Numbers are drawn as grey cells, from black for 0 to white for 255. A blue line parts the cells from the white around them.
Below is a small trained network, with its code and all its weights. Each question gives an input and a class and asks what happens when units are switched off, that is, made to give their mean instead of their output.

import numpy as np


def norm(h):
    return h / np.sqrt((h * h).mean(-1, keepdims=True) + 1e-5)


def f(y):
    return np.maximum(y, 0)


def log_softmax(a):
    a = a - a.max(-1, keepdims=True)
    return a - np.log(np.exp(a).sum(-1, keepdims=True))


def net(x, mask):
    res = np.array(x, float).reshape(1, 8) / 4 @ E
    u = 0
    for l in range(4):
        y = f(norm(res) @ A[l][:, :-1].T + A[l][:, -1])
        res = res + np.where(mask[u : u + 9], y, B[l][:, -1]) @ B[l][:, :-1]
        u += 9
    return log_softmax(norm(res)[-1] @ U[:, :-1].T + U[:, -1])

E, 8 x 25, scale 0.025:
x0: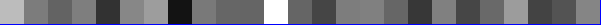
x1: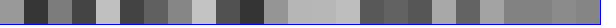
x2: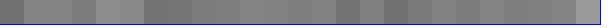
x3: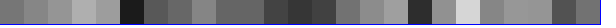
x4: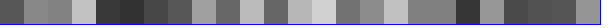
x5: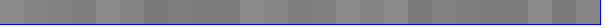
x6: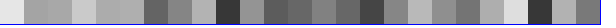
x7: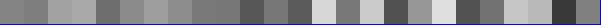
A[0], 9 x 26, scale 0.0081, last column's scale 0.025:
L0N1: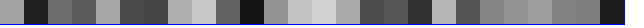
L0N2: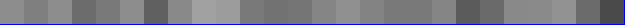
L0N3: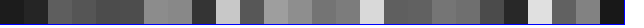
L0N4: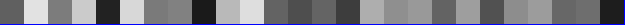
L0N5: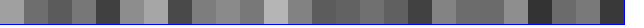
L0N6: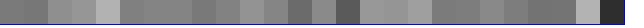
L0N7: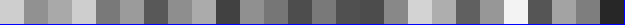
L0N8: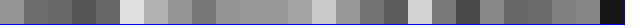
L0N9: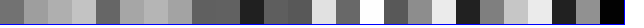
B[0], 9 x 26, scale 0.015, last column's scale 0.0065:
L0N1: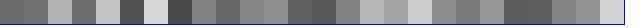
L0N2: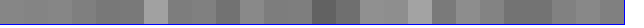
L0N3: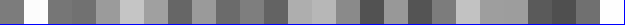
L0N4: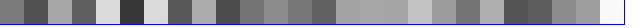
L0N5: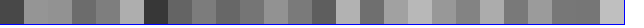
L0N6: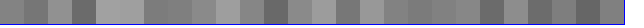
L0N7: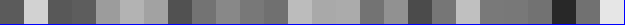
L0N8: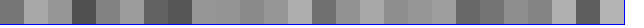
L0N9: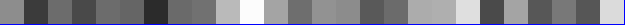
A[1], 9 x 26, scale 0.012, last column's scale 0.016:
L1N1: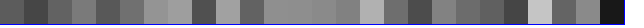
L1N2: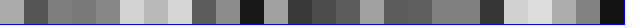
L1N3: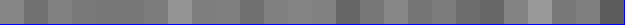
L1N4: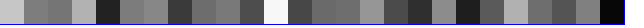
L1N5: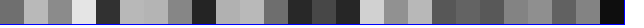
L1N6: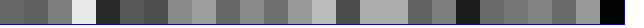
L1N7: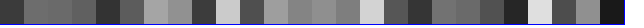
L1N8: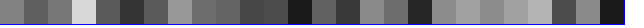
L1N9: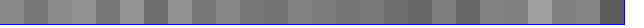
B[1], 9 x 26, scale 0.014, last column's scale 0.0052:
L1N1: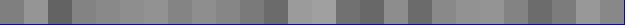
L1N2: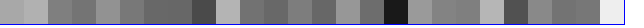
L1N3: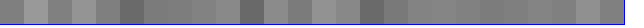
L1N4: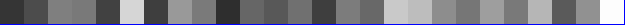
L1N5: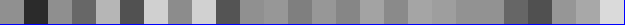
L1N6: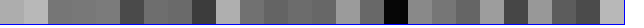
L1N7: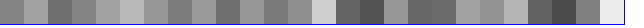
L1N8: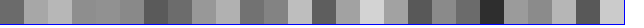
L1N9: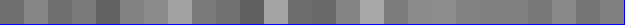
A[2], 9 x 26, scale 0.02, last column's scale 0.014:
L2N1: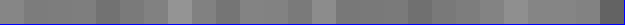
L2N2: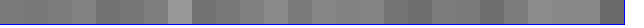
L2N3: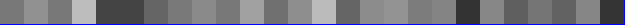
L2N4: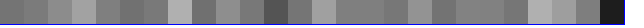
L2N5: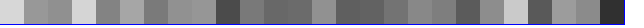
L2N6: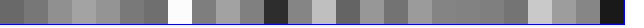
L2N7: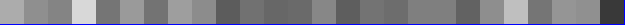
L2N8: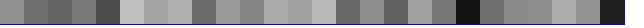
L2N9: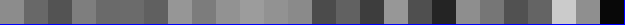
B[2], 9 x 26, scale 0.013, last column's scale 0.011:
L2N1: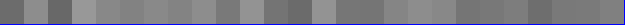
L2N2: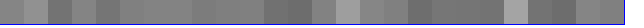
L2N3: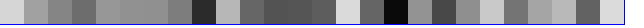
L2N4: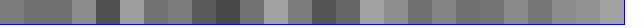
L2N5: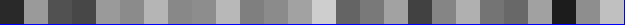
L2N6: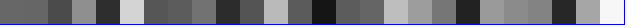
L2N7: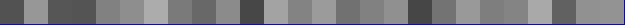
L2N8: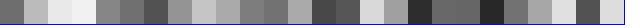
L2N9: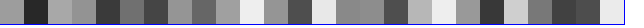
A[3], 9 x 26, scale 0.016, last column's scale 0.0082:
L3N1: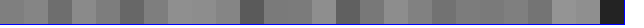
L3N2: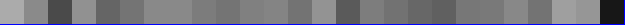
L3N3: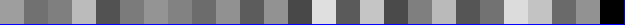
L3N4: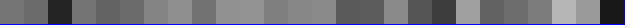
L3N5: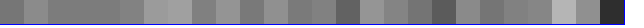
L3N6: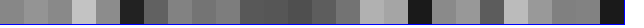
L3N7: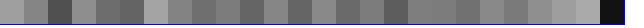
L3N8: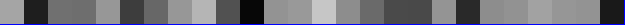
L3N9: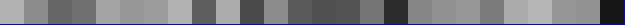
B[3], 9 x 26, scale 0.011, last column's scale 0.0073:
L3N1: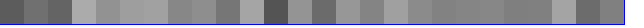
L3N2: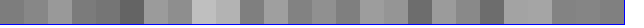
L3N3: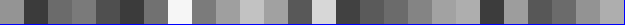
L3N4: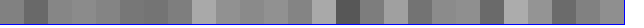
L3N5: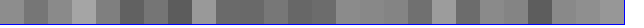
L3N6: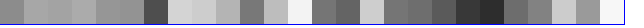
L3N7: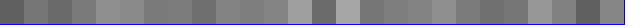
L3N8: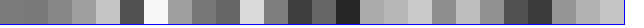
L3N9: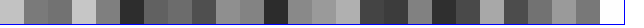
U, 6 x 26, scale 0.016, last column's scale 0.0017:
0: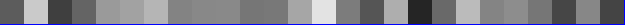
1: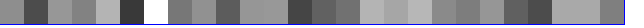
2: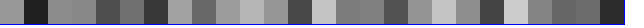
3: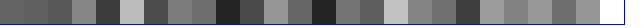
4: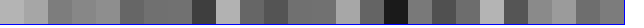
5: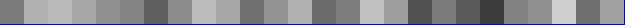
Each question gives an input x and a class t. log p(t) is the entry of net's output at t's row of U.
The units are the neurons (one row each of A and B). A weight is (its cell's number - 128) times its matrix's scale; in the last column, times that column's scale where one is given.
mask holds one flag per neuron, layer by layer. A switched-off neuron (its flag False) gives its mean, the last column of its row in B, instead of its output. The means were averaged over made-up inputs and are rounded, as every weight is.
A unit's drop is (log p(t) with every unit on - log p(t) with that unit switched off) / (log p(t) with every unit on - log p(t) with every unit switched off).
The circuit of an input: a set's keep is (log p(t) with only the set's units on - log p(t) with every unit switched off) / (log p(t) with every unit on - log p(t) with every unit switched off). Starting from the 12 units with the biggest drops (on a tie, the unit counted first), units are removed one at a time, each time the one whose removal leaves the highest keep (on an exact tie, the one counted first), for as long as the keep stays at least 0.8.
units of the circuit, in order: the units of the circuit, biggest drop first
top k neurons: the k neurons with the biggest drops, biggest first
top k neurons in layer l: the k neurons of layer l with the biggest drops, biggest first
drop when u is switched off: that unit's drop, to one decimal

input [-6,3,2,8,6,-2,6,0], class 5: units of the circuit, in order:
L3N6
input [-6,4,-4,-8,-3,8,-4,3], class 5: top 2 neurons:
L2N8, L0N8
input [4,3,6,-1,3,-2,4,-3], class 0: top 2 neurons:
L2N5, L2N6
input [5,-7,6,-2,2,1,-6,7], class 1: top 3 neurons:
L0N4, L2N9, L1N5
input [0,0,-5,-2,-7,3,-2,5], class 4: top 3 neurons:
L1N2, L3N9, L2N9
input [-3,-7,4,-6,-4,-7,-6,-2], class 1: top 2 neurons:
L0N4, L0N7
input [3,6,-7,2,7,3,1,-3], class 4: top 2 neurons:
L2N3, L0N4
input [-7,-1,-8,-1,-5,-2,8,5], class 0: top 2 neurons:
L2N5, L0N7
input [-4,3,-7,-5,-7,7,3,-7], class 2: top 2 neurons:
L2N9, L2N3
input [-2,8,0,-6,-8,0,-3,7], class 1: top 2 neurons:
L3N8, L0N1
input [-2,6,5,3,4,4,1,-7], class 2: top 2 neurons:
L2N9, L0N4
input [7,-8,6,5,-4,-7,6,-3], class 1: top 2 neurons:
L1N5, L0N4
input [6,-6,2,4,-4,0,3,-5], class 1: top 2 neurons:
L1N5, L2N6
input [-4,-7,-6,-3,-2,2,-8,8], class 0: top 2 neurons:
L0N3, L2N9
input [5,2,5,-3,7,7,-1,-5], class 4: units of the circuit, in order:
L2N3
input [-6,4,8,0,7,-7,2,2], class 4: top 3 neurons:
L2N3, L1N6, L1N4
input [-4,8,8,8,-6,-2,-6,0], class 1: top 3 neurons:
L0N1, L3N8, L2N8
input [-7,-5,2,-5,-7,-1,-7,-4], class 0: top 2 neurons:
L1N7, L0N3
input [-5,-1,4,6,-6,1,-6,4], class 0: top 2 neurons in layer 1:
L1N7, L1N6
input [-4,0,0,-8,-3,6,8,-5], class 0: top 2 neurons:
L2N5, L0N7
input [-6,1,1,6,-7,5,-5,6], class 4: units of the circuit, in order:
L3N9
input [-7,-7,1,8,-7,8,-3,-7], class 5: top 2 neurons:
L3N6, L0N9
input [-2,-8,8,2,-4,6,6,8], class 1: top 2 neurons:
L0N4, L2N9
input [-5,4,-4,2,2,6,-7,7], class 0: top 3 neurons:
L0N3, L2N9, L0N1
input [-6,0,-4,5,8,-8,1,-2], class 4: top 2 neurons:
L2N3, L1N6
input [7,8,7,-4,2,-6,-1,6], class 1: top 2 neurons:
L0N1, L3N8
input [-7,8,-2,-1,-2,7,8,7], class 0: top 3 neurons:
L2N5, L0N4, L0N7
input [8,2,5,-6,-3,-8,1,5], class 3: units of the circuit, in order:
L1N4
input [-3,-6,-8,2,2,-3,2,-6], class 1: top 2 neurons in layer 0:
L0N4, L0N9
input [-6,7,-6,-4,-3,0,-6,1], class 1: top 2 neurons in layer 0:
L0N1, L0N7
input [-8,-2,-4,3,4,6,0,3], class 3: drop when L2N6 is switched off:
1.6
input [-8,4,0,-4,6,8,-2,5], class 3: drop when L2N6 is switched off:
1.8
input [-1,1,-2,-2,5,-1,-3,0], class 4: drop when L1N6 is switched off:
0.0
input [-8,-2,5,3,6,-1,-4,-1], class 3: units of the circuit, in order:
L2N6
